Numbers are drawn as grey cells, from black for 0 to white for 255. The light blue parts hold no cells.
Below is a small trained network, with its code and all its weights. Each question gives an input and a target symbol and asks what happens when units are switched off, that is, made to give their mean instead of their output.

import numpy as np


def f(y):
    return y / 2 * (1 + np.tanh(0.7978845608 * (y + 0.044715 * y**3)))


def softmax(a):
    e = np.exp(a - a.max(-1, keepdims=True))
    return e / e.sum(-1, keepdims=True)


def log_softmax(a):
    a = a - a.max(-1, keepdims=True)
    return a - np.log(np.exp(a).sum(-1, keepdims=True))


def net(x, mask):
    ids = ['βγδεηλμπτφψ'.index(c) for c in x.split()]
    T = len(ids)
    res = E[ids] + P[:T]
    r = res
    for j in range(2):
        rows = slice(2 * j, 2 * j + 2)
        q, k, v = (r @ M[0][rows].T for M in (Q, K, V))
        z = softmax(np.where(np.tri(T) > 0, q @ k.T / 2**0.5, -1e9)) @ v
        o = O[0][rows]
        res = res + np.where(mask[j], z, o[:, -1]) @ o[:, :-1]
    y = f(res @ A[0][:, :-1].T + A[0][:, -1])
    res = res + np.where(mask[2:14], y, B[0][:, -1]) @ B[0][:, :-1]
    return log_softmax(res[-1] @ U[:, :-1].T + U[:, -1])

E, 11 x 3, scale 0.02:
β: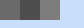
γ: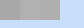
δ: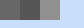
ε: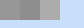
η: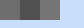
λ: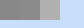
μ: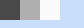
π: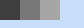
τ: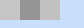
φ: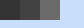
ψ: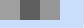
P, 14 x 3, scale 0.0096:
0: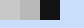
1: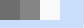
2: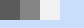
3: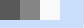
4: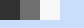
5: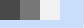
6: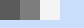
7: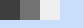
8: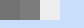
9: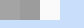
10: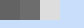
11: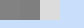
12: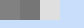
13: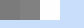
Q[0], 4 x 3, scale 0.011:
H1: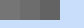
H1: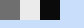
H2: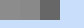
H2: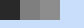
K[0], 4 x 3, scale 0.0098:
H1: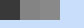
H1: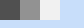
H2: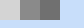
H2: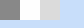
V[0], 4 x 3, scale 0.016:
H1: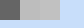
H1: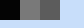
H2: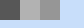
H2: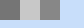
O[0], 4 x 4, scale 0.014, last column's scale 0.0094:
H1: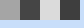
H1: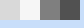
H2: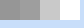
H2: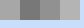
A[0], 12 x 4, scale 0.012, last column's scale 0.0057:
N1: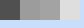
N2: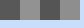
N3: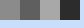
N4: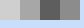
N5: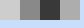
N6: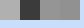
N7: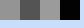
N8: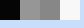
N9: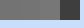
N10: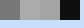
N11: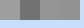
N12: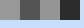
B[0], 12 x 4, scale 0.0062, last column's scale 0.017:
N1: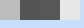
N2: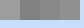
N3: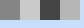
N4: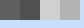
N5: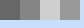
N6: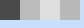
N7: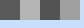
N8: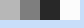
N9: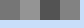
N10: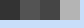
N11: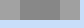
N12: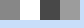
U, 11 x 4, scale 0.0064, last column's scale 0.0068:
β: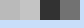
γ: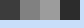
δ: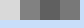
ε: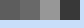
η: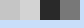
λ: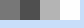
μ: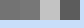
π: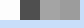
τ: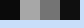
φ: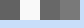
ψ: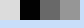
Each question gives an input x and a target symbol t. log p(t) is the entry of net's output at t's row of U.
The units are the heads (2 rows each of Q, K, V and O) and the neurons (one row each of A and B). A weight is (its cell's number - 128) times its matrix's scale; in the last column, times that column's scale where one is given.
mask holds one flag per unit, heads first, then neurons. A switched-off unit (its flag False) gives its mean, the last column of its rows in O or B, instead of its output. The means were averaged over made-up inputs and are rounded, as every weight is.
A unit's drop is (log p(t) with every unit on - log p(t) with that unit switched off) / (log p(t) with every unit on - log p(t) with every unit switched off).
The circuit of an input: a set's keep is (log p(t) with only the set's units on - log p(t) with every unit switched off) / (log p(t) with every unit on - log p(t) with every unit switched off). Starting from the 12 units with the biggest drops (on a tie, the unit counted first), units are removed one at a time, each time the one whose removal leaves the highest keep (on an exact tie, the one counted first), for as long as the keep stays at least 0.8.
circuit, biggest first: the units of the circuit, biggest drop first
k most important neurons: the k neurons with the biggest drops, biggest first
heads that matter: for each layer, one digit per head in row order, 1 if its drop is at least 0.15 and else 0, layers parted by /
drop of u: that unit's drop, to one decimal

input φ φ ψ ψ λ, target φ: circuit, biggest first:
[H1; N8]
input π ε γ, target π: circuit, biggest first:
[H1]
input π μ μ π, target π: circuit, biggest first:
[H1; H2]
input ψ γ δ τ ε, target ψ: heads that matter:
10
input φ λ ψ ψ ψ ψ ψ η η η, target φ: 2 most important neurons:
[N1; N8]
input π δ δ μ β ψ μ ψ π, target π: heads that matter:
10
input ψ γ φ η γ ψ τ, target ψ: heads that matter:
11
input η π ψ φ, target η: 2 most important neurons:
[N8; N4]
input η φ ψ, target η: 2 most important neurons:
[N4; N6]
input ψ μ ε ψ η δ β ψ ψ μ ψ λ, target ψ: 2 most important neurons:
[N8; N6]
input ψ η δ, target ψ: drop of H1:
0.3
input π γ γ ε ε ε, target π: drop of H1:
0.5
